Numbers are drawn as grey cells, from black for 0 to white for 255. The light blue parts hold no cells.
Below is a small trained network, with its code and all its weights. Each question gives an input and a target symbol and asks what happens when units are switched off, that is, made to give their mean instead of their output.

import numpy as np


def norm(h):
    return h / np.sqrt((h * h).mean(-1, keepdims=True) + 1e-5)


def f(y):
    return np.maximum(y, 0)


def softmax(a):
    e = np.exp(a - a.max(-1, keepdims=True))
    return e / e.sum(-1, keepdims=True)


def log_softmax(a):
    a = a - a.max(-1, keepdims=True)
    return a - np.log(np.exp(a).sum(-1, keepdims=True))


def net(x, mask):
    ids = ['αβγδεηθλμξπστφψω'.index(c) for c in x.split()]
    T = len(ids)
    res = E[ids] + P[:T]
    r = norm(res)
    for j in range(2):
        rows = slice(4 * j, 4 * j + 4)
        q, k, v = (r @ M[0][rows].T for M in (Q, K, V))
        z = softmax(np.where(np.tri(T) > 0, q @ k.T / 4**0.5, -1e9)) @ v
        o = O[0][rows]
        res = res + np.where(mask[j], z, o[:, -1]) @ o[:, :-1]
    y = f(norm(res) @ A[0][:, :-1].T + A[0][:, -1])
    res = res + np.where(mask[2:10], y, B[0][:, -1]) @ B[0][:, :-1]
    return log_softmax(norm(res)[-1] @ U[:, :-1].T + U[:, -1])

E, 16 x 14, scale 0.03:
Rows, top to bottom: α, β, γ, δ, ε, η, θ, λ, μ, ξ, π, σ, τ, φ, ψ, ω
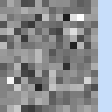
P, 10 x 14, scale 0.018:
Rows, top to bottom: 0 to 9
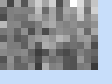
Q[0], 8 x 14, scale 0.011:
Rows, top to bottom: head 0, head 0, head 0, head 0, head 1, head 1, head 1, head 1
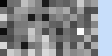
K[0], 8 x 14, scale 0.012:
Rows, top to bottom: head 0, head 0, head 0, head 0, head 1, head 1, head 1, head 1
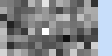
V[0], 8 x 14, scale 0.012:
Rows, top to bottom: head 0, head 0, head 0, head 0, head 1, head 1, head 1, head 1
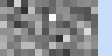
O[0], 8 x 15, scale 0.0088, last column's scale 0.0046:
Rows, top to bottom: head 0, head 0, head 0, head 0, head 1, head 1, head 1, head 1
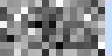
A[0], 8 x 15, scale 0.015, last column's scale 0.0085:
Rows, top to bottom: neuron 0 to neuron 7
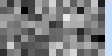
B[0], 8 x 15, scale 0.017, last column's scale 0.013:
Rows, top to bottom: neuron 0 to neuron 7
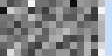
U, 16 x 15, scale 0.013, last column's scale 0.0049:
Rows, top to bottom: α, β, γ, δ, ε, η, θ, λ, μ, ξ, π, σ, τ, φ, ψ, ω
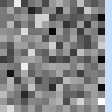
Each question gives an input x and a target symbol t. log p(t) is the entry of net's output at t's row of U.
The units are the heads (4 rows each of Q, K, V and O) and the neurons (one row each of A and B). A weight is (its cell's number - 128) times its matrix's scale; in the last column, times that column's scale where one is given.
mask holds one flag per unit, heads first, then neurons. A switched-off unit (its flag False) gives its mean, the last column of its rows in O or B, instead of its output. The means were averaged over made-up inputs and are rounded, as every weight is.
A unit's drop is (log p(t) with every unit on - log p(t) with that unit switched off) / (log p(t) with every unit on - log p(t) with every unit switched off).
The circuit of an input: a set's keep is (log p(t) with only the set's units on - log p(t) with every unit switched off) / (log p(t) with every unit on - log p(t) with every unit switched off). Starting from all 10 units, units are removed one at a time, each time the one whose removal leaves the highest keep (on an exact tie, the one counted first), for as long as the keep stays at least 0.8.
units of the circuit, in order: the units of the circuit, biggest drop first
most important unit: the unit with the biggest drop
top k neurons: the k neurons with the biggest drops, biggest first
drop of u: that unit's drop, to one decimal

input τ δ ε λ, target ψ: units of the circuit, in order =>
head 1; neuron 1; neuron 7
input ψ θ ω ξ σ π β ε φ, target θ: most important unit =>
head 1
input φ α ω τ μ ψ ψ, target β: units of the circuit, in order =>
head 0; neuron 2
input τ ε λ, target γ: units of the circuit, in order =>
head 1; neuron 1
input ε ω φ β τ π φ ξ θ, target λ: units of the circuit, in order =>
head 1; neuron 0
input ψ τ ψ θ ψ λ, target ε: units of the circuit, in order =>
head 0; neuron 7; neuron 1; neuron 0
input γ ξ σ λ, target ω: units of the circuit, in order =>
head 1; neuron 1
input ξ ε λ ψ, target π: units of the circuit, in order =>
head 1; neuron 7
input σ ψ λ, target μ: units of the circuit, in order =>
head 1; neuron 7
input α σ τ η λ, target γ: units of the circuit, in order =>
head 1; neuron 1; head 0
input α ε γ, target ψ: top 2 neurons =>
neuron 1; neuron 7
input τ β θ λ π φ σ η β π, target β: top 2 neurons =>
neuron 6; neuron 2
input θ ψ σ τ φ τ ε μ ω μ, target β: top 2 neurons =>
neuron 2; neuron 0
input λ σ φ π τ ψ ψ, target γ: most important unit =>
neuron 1
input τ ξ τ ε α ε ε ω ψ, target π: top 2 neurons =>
neuron 7; neuron 1
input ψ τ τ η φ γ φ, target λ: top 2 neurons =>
neuron 0; neuron 7
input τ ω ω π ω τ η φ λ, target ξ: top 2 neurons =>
neuron 7; neuron 1
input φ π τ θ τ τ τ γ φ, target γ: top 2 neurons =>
neuron 1; neuron 7
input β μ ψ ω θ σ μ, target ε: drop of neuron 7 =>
0.2
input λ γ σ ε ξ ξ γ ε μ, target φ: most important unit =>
neuron 1
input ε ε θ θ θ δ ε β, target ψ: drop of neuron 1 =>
0.2
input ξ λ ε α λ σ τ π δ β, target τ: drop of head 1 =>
0.4
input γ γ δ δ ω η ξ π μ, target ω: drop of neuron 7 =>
0.2
